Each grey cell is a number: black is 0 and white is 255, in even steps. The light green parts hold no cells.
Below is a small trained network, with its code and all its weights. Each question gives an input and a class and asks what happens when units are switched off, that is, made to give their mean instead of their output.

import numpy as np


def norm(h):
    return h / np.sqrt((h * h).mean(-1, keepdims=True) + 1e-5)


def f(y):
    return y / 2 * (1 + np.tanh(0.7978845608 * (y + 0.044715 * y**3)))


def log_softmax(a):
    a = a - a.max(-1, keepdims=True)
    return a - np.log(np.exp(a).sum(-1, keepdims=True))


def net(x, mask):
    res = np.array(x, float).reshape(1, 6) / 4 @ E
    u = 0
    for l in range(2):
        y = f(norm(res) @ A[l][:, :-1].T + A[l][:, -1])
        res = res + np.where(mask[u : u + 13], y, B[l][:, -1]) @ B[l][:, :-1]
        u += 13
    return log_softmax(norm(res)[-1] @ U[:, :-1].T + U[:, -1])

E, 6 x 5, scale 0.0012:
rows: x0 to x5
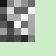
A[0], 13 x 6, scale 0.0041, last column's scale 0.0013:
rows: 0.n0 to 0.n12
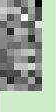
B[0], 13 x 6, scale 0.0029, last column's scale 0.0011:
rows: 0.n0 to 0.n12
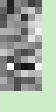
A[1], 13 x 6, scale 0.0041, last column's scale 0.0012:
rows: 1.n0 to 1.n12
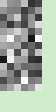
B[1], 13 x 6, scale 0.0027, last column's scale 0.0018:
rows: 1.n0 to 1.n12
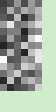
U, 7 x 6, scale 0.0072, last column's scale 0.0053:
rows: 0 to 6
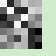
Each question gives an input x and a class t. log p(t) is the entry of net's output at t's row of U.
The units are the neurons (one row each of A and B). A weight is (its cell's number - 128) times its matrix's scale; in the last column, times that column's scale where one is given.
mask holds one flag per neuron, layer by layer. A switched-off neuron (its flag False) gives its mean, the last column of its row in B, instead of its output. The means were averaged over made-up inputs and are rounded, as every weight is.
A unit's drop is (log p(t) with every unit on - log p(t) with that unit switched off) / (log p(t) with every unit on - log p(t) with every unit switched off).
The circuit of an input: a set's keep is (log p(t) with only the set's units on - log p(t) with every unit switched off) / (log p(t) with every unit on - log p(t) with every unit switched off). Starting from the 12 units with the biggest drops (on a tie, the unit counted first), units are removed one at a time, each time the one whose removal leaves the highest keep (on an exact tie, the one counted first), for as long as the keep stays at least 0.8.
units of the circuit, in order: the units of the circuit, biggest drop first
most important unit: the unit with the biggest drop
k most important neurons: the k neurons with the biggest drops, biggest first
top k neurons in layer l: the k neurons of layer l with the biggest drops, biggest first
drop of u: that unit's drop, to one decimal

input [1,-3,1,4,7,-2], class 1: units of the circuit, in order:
[0.n9]
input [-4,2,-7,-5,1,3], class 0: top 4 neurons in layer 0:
[0.n9 0.n0 0.n7 0.n2]
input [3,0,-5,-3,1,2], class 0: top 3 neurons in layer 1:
[1.n5 1.n7 1.n4]
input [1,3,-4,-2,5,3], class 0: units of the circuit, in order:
[0.n9 1.n5]
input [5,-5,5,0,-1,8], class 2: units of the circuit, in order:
[1.n11 0.n10 1.n5]
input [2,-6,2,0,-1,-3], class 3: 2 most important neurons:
[0.n2 0.n4]
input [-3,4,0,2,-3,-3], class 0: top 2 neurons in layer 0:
[0.n1 0.n0]
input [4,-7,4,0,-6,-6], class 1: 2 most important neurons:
[1.n11 0.n12]
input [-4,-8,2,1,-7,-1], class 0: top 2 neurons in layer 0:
[0.n5 0.n4]
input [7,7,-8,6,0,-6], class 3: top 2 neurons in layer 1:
[1.n2 1.n7]
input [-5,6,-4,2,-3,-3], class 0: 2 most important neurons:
[0.n1 0.n9]
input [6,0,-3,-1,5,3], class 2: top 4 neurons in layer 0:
[0.n10 0.n8 0.n2 0.n7]
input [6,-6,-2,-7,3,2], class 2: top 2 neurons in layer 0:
[0.n9 0.n10]
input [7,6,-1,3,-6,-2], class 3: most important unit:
1.n2
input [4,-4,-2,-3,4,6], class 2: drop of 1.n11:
0.3
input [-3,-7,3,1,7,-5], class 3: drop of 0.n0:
0.0
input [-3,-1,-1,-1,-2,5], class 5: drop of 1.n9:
-0.1
